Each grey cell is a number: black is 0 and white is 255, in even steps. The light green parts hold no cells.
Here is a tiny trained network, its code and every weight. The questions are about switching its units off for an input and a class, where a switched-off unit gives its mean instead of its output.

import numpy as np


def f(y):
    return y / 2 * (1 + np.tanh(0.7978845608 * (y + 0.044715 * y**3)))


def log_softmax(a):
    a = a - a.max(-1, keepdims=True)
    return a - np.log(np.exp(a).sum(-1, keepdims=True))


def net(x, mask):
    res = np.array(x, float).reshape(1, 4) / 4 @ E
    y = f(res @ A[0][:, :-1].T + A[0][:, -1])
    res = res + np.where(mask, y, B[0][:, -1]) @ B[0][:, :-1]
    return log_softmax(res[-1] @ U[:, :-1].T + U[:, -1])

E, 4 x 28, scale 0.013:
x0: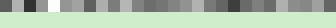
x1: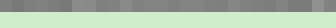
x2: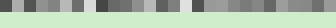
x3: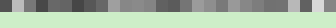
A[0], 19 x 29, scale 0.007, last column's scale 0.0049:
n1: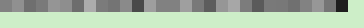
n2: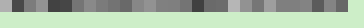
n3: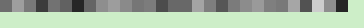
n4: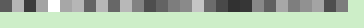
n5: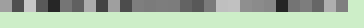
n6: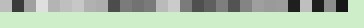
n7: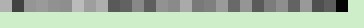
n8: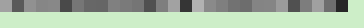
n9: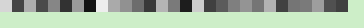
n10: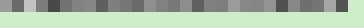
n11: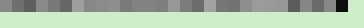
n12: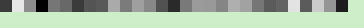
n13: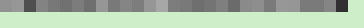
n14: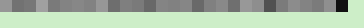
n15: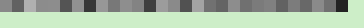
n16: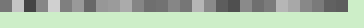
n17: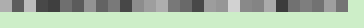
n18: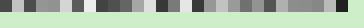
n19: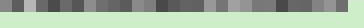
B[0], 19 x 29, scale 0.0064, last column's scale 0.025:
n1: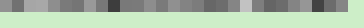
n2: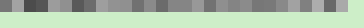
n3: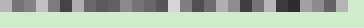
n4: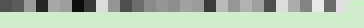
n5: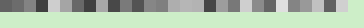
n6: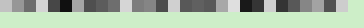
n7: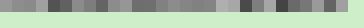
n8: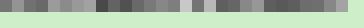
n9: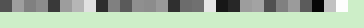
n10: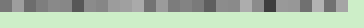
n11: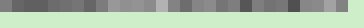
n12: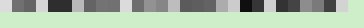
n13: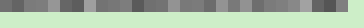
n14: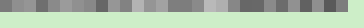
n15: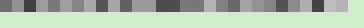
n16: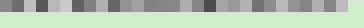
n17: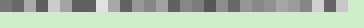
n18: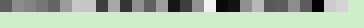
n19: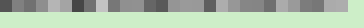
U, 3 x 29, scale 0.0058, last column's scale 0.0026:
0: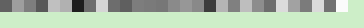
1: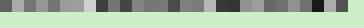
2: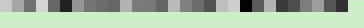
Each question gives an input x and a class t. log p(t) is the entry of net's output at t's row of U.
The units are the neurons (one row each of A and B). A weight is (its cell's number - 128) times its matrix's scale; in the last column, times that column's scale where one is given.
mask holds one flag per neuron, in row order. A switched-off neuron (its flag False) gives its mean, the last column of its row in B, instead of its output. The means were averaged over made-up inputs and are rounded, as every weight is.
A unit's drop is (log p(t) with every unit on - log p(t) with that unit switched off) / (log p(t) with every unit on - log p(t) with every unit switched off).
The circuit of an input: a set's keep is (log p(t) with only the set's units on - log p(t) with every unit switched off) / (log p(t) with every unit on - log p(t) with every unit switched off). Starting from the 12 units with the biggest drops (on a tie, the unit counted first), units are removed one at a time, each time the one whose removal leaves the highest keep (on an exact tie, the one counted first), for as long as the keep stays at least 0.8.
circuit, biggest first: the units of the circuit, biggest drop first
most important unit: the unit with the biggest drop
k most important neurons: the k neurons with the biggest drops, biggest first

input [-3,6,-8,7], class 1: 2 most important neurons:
(n9 n6)
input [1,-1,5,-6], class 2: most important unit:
n6
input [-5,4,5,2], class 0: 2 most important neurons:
(n9 n5)
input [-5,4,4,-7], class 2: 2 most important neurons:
(n6 n4)
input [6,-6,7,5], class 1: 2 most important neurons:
(n18 n5)
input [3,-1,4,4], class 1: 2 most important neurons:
(n18 n6)
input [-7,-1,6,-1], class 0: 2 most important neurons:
(n5 n9)
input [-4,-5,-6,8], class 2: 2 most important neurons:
(n12 n3)
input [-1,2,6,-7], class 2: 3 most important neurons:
(n6 n9 n7)
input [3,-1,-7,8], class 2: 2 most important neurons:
(n12 n3)
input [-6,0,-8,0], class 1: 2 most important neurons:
(n9 n4)
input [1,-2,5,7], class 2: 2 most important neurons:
(n12 n9)
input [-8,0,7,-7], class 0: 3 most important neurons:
(n5 n9 n17)
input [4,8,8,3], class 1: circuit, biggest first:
(n18)
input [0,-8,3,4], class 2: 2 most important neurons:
(n9 n12)
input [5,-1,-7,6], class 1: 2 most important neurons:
(n9 n6)
